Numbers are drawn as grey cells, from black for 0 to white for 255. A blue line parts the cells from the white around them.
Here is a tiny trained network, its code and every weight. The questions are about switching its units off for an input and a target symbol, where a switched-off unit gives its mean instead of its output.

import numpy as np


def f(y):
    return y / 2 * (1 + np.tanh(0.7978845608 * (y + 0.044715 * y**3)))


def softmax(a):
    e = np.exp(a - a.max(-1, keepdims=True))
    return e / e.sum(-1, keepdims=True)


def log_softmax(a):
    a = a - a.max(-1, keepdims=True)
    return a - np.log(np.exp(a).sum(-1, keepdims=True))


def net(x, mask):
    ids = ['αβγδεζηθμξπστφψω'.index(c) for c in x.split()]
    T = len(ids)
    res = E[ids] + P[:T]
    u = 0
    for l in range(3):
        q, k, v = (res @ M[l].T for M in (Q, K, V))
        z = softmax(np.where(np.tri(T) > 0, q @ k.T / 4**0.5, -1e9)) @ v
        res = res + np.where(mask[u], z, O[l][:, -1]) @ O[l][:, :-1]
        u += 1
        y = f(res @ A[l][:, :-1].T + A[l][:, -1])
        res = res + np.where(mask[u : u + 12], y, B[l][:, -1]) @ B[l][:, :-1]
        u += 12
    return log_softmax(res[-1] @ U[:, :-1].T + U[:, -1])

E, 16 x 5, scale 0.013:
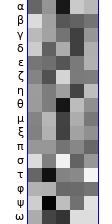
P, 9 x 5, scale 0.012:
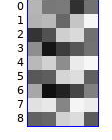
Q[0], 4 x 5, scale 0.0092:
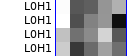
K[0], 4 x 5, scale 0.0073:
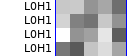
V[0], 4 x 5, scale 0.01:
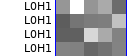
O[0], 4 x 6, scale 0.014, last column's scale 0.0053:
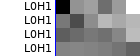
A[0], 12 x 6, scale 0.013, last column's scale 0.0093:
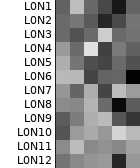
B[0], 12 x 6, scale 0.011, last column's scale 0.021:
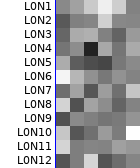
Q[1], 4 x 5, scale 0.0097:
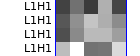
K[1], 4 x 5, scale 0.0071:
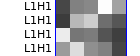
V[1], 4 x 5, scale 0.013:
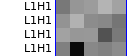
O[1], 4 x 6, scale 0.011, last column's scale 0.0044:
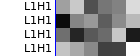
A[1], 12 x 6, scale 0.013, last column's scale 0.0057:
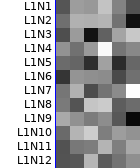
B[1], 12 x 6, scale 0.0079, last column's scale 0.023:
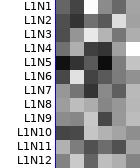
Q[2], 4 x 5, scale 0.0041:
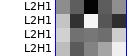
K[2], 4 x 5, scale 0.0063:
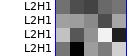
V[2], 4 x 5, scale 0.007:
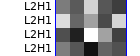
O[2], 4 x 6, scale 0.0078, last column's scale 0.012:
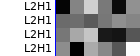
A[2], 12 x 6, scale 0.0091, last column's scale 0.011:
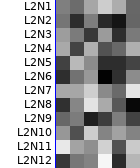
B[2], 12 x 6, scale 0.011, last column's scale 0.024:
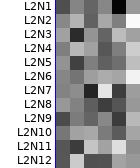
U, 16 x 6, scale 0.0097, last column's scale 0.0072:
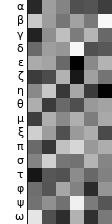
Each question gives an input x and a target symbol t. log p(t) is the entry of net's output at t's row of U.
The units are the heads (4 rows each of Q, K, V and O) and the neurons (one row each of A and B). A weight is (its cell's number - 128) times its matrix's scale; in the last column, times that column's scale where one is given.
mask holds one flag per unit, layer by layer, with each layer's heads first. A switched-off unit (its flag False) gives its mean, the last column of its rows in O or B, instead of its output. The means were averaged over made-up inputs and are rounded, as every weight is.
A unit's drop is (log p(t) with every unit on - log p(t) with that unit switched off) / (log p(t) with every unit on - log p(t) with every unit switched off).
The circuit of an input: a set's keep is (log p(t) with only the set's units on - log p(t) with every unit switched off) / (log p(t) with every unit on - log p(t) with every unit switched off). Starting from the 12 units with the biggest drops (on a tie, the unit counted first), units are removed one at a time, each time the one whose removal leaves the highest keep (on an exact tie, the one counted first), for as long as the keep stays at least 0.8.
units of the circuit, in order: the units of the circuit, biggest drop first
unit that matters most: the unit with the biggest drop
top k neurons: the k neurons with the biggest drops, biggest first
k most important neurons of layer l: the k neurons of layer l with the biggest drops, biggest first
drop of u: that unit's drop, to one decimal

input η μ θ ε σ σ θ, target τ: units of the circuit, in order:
L1N5
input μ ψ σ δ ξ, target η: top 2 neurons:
L0N10, L1N1
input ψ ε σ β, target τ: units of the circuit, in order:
L1N5, L2N9
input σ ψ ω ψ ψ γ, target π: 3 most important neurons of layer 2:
L2N11, L2N2, L2N4
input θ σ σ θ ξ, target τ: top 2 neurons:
L0N6, L2N1
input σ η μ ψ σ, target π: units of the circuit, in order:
L1N5, L2N11
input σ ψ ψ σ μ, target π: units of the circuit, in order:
L0N4, L1N5, L2N11, L2N2
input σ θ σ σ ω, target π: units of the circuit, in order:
L0N4, L1N5, L2N11
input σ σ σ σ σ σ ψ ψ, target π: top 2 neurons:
L0N4, L1N5
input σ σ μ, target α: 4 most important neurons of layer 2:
L2N8, L2N7, L2N2, L2N5
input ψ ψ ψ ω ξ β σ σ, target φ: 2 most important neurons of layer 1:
L1N4, L1N5
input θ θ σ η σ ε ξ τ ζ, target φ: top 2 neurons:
L2N7, L2N5
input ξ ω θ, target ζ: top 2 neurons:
L1N2, L1N1
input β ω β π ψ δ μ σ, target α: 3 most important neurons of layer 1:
L1N3, L1N1, L1N5
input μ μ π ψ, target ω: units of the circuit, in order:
L1H1
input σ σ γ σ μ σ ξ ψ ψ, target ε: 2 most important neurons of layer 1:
L1N9, L1N5
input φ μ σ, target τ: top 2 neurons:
L0N4, L1N5
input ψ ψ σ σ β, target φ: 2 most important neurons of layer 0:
L0N5, L0N6
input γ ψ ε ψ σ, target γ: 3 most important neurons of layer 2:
L2N2, L2N7, L2N9
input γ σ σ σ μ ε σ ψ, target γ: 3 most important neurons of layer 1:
L1N3, L1N1, L1N4
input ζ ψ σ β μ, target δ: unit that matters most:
L0H1
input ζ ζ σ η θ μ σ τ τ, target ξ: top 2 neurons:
L0N4, L1N5
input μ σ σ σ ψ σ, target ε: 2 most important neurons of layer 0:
L0N4, L0N10
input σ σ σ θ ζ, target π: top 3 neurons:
L0N4, L1N5, L2N11
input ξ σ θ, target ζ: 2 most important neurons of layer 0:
L0N3, L0N11
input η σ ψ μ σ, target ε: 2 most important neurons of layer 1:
L1N4, L1N3
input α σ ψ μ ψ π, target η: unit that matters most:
L2N7
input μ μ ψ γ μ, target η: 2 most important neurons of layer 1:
L1N1, L1N10
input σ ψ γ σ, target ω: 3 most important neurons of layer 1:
L1N5, L1N7, L1N1
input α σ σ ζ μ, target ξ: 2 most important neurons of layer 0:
L0N10, L0N7
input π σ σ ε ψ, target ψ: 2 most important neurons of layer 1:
L1N5, L1N3
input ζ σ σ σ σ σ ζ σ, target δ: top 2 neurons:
L1N4, L0N5
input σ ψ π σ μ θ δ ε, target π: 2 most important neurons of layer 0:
L0N4, L0N2
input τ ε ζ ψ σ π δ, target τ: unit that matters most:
L0N7
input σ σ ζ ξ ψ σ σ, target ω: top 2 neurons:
L1N5, L2N2
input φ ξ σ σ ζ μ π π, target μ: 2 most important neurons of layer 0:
L0N10, L0N6
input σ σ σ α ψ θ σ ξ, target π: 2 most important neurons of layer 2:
L2N11, L2N2
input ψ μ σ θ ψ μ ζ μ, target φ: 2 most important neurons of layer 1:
L1N4, L1N5
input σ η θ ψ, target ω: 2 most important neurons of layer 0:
L0N7, L0N10
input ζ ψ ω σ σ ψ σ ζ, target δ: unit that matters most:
L0H1
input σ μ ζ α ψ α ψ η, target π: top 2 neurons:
L0N4, L1N5
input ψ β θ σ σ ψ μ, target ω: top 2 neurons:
L1N5, L1N7
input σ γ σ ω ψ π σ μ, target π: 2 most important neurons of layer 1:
L1N5, L1N9
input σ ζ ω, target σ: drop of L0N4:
0.4
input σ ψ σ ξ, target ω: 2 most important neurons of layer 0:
L0N4, L0N7
